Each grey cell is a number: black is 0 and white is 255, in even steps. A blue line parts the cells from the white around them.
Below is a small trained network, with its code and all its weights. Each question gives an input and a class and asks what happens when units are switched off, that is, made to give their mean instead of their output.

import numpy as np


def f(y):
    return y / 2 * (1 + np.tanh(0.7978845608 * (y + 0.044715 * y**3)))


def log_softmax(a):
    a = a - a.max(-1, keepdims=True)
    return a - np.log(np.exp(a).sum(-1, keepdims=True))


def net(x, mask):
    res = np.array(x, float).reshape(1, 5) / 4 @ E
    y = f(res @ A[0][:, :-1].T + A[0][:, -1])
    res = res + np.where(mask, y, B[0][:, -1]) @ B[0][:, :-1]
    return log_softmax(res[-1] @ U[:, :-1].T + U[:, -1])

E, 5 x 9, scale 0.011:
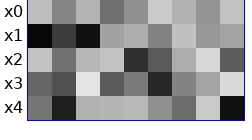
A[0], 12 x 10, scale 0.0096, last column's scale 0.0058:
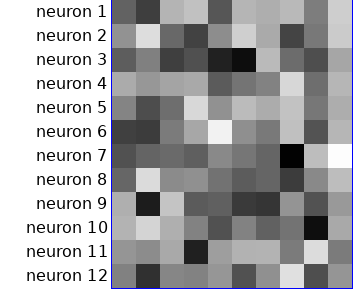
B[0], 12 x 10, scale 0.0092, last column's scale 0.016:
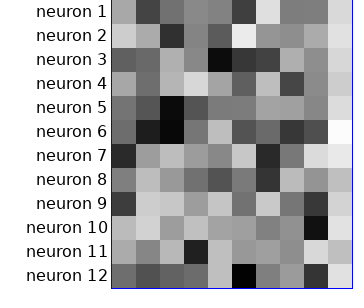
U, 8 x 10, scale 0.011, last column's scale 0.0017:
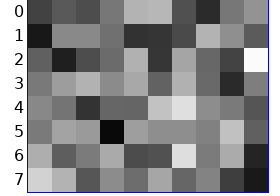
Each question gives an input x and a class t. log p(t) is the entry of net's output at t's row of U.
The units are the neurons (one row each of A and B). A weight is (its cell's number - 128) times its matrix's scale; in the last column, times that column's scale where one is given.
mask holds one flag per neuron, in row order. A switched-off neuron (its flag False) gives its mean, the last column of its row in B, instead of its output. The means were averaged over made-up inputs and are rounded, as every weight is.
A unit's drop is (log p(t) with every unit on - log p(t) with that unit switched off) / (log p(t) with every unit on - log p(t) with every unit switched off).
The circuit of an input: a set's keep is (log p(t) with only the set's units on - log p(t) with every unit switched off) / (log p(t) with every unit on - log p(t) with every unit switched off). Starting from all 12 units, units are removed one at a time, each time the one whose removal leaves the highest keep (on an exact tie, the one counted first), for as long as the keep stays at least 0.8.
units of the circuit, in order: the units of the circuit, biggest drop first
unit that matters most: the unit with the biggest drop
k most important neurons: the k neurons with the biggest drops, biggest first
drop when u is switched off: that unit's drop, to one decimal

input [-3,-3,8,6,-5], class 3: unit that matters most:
neuron 9
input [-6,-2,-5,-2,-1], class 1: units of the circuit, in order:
[neuron 6; neuron 8]
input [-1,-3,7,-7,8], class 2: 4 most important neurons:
[neuron 5; neuron 12; neuron 6; neuron 1]
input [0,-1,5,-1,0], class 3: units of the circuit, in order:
[neuron 6; neuron 2]
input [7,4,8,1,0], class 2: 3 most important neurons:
[neuron 12; neuron 2; neuron 5]
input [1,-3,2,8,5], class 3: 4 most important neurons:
[neuron 9; neuron 5; neuron 4; neuron 6]
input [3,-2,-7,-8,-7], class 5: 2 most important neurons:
[neuron 11; neuron 7]
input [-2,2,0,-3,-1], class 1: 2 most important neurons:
[neuron 6; neuron 10]
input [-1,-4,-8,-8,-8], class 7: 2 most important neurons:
[neuron 2; neuron 10]
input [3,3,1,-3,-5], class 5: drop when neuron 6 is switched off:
0.2
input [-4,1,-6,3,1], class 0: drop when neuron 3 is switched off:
0.1
